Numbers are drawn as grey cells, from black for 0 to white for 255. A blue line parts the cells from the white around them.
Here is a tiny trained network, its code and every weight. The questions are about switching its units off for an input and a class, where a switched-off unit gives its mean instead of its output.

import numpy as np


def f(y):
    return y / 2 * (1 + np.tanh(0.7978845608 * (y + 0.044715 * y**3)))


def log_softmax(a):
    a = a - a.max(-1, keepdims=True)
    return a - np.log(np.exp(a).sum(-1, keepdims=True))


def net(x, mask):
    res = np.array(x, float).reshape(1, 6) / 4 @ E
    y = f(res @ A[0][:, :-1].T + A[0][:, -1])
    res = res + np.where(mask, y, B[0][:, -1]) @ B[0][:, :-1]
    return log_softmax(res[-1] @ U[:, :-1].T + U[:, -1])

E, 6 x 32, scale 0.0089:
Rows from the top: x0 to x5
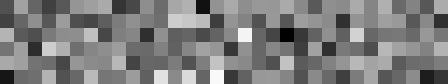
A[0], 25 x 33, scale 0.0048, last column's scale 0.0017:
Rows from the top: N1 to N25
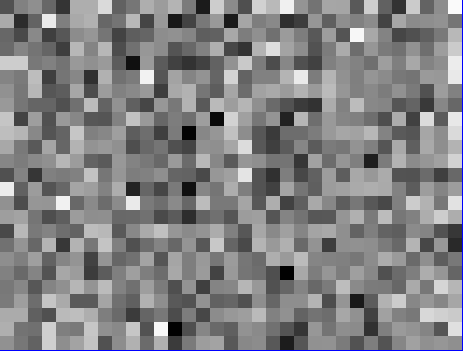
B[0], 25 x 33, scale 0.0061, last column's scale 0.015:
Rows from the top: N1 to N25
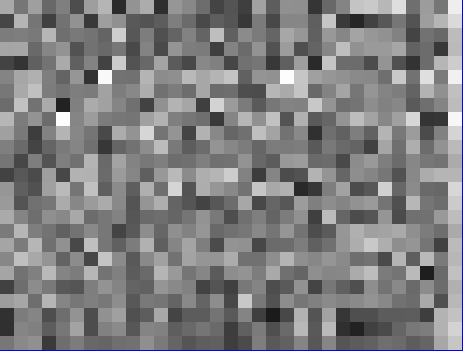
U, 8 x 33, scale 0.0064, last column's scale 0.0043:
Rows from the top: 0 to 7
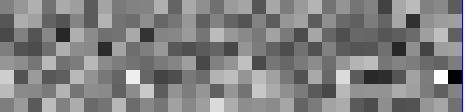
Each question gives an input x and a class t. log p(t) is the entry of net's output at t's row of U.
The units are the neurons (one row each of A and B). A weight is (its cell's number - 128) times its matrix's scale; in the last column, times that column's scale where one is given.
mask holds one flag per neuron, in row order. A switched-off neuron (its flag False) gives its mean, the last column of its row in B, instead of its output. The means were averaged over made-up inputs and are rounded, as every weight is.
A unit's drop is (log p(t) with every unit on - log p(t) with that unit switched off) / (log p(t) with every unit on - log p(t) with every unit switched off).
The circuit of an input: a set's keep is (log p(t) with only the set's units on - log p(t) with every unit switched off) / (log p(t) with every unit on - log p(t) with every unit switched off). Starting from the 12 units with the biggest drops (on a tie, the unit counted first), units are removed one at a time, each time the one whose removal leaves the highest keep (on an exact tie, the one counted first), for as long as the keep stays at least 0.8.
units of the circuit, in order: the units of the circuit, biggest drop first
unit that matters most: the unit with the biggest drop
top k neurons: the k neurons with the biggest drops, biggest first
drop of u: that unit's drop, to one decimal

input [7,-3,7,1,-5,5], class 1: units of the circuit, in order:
(N8)
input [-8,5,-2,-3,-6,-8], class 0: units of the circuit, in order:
(N1; N15; N6)
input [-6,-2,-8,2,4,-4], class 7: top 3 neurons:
(N9; N1; N22)
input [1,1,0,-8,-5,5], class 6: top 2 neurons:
(N2; N24)
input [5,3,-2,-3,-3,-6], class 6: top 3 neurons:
(N9; N2; N24)
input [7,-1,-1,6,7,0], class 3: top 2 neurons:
(N6; N5)
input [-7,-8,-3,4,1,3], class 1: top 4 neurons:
(N2; N9; N10; N14)
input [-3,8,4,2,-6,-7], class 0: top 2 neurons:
(N1; N14)
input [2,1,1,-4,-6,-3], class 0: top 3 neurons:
(N1; N14; N10)
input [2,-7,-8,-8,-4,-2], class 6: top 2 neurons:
(N1; N2)
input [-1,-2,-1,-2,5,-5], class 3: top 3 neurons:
(N5; N10; N23)
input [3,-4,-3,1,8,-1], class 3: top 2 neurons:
(N5; N23)
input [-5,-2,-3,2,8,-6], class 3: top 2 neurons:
(N5; N10)
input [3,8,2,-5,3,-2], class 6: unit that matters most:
N9
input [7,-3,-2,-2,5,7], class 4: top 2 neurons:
(N8; N18)
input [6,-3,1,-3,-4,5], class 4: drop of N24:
0.2
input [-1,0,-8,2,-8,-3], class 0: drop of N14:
0.3
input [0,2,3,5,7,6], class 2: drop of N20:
0.0
